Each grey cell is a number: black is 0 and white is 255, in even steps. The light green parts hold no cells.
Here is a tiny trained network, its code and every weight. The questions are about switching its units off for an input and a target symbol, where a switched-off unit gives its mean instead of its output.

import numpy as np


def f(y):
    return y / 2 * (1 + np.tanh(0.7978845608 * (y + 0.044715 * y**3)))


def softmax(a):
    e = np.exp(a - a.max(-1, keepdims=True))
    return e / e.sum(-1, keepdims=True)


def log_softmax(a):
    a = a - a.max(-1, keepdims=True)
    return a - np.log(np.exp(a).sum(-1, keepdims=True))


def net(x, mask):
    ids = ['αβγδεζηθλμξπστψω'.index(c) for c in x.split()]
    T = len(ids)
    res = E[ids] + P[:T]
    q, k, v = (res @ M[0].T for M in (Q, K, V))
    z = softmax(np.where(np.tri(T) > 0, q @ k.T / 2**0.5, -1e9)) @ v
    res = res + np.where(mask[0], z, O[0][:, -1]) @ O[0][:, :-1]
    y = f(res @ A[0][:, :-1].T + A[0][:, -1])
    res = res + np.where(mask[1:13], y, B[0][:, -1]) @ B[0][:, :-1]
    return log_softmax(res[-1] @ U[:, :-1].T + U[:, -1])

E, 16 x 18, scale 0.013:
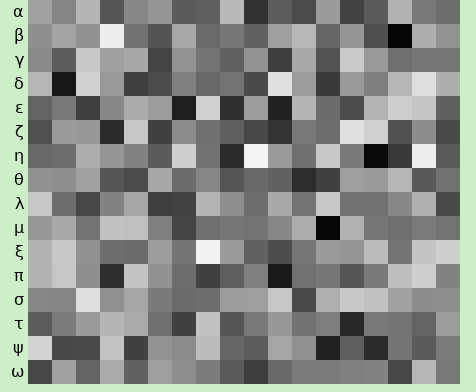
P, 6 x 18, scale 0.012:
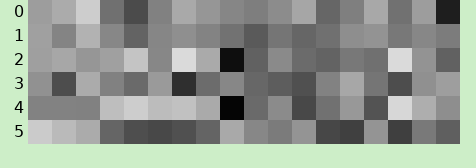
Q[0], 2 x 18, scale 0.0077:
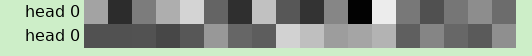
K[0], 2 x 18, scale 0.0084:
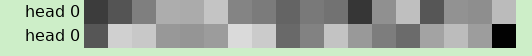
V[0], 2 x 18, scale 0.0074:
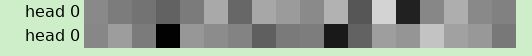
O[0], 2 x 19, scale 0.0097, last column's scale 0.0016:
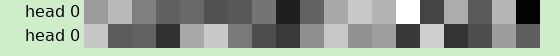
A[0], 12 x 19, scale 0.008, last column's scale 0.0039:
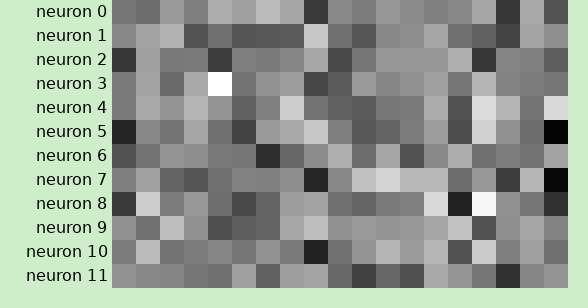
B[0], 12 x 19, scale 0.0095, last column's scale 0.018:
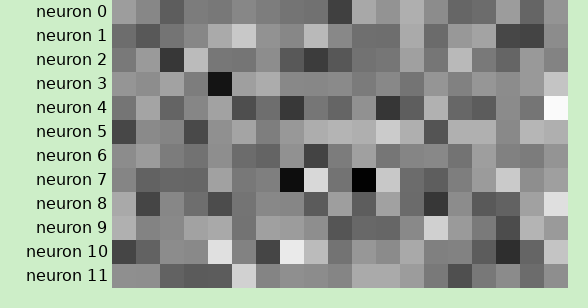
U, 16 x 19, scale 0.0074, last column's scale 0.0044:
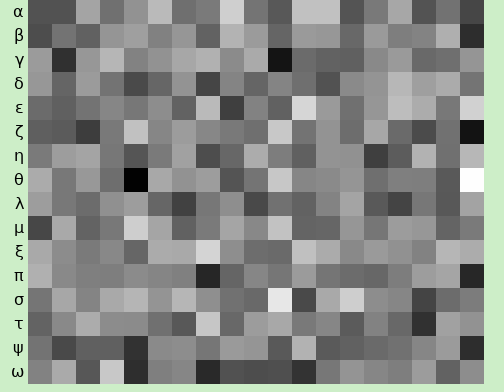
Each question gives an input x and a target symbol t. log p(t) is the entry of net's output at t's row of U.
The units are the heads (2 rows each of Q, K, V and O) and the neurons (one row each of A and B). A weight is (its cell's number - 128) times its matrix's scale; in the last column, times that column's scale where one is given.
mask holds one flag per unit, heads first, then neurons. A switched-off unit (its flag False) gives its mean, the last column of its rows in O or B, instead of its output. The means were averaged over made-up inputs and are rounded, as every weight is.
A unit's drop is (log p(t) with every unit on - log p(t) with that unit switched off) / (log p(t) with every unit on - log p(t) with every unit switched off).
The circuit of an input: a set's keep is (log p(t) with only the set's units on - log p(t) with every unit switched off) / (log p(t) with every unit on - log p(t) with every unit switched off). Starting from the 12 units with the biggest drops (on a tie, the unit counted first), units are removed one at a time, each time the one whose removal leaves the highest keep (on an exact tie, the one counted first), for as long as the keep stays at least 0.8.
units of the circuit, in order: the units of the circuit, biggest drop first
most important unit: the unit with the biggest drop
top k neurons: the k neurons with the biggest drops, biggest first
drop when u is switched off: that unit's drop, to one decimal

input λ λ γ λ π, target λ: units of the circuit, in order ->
(neuron 10; head 0; neuron 4; neuron 5)
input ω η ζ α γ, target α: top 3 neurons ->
(neuron 7; neuron 10; neuron 4)
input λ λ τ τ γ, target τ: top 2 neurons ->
(neuron 10; neuron 8)
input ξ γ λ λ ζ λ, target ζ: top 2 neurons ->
(neuron 3; neuron 8)
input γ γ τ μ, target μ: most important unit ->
neuron 8
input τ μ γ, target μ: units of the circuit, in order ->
(head 0; neuron 8; neuron 5; neuron 4)
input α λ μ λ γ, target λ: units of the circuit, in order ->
(neuron 10; head 0; neuron 4; neuron 7)
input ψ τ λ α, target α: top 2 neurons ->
(neuron 4; neuron 1)
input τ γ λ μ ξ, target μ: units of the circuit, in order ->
(head 0; neuron 8; neuron 4)
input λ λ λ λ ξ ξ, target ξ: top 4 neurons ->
(neuron 4; neuron 9; neuron 10; neuron 11)
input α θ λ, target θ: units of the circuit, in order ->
(neuron 3; neuron 7)
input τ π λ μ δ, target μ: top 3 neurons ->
(neuron 8; neuron 5; neuron 3)
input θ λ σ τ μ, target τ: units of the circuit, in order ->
(head 0; neuron 10; neuron 8)
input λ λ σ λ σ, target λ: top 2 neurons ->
(neuron 10; neuron 7)
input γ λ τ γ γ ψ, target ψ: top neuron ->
(neuron 5)
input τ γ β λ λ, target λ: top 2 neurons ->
(neuron 10; neuron 4)
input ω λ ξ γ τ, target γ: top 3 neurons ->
(neuron 4; neuron 5; neuron 10)
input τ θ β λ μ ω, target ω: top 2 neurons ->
(neuron 10; neuron 2)
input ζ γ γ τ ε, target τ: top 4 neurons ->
(neuron 10; neuron 8; neuron 4; neuron 5)
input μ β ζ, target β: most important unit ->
neuron 5
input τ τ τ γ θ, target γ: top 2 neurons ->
(neuron 4; neuron 5)
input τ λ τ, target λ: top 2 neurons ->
(neuron 10; neuron 4)
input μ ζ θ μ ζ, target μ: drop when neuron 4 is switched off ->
0.1
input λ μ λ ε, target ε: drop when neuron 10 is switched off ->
0.2
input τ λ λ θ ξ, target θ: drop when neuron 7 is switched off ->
0.2
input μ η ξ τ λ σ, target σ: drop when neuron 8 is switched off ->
0.5
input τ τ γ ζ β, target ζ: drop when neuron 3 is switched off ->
0.2
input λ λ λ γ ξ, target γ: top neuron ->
(neuron 4)
